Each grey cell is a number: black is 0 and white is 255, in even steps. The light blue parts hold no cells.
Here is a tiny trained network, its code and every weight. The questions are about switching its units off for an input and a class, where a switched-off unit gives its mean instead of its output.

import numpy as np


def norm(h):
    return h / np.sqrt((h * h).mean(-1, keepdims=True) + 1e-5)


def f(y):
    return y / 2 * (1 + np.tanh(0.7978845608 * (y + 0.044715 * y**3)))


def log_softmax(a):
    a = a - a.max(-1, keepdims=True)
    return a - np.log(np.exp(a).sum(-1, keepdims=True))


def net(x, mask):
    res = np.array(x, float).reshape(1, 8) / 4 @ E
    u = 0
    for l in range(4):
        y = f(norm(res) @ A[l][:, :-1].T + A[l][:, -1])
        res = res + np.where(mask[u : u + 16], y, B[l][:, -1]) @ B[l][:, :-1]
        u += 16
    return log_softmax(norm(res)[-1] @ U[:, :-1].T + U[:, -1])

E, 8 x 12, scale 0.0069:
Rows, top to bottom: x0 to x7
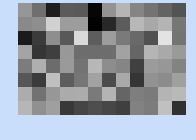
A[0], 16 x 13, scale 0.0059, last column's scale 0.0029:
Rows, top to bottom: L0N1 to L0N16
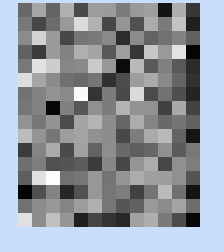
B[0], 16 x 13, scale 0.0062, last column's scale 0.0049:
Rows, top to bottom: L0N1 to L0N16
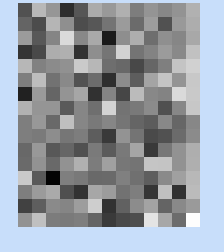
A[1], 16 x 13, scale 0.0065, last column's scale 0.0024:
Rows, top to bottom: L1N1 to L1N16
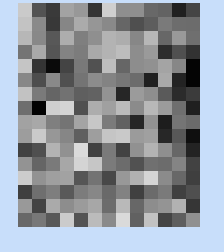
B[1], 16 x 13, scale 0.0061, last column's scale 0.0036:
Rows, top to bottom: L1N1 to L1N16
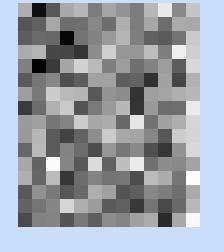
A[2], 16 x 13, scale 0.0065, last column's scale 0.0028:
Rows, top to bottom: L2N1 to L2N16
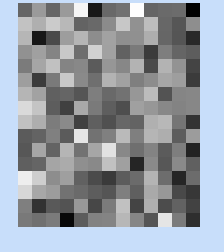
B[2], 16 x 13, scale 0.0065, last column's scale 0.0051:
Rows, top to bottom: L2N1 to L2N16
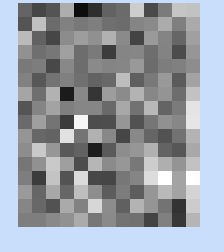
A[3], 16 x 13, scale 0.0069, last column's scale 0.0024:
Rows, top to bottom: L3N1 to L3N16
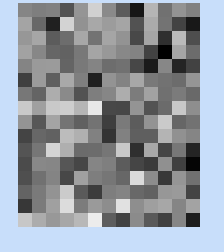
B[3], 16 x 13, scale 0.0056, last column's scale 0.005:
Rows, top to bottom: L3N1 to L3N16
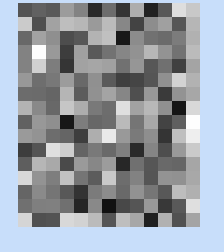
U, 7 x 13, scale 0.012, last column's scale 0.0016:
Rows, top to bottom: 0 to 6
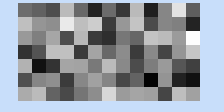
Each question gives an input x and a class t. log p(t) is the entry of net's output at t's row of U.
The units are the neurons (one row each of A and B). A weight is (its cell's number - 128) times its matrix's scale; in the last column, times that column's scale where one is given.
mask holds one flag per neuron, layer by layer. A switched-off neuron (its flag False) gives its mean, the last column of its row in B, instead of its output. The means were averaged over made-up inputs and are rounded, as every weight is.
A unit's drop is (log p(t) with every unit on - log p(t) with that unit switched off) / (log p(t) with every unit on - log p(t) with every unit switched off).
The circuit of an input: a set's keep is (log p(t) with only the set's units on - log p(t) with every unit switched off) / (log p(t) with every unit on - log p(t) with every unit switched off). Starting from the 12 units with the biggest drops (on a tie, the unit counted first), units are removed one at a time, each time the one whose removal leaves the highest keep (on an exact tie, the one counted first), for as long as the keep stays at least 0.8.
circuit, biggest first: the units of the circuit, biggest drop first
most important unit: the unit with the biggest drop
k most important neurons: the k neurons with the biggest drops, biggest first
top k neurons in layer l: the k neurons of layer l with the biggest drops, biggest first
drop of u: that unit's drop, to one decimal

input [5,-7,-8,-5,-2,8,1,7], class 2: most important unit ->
L0N16
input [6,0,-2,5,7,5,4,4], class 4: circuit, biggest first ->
L1N5, L2N15
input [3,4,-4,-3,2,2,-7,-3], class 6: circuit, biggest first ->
L1N10, L0N8
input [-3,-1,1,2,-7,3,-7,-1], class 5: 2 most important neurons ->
L0N14, L1N6
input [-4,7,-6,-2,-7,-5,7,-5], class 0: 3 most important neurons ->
L0N7, L2N1, L1N11
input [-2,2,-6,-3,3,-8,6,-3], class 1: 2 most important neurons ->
L0N5, L3N16
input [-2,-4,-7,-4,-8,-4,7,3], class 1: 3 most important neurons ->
L0N5, L1N9, L3N16
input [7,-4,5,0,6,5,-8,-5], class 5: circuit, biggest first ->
L0N14, L2N16
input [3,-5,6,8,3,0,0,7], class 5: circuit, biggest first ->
L0N14, L1N6
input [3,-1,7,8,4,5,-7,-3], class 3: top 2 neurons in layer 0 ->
L0N4, L0N2
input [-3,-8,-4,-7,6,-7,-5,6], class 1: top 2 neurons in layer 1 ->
L1N9, L1N12
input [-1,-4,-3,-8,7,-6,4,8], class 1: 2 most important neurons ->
L0N5, L1N9
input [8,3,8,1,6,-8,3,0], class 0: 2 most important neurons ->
L0N7, L2N1
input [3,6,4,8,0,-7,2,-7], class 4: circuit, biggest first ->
L1N5
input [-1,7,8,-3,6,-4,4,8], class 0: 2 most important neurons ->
L0N7, L2N1
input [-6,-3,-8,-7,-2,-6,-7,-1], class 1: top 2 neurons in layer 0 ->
L0N5, L0N3
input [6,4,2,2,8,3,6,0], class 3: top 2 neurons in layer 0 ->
L0N4, L0N13
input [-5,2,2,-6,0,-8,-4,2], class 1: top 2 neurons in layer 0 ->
L0N5, L0N3
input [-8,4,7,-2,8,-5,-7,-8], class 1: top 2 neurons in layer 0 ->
L0N5, L0N13
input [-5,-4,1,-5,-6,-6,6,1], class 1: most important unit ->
L0N5
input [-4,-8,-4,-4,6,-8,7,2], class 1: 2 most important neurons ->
L0N5, L3N16
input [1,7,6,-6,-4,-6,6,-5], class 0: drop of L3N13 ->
0.0
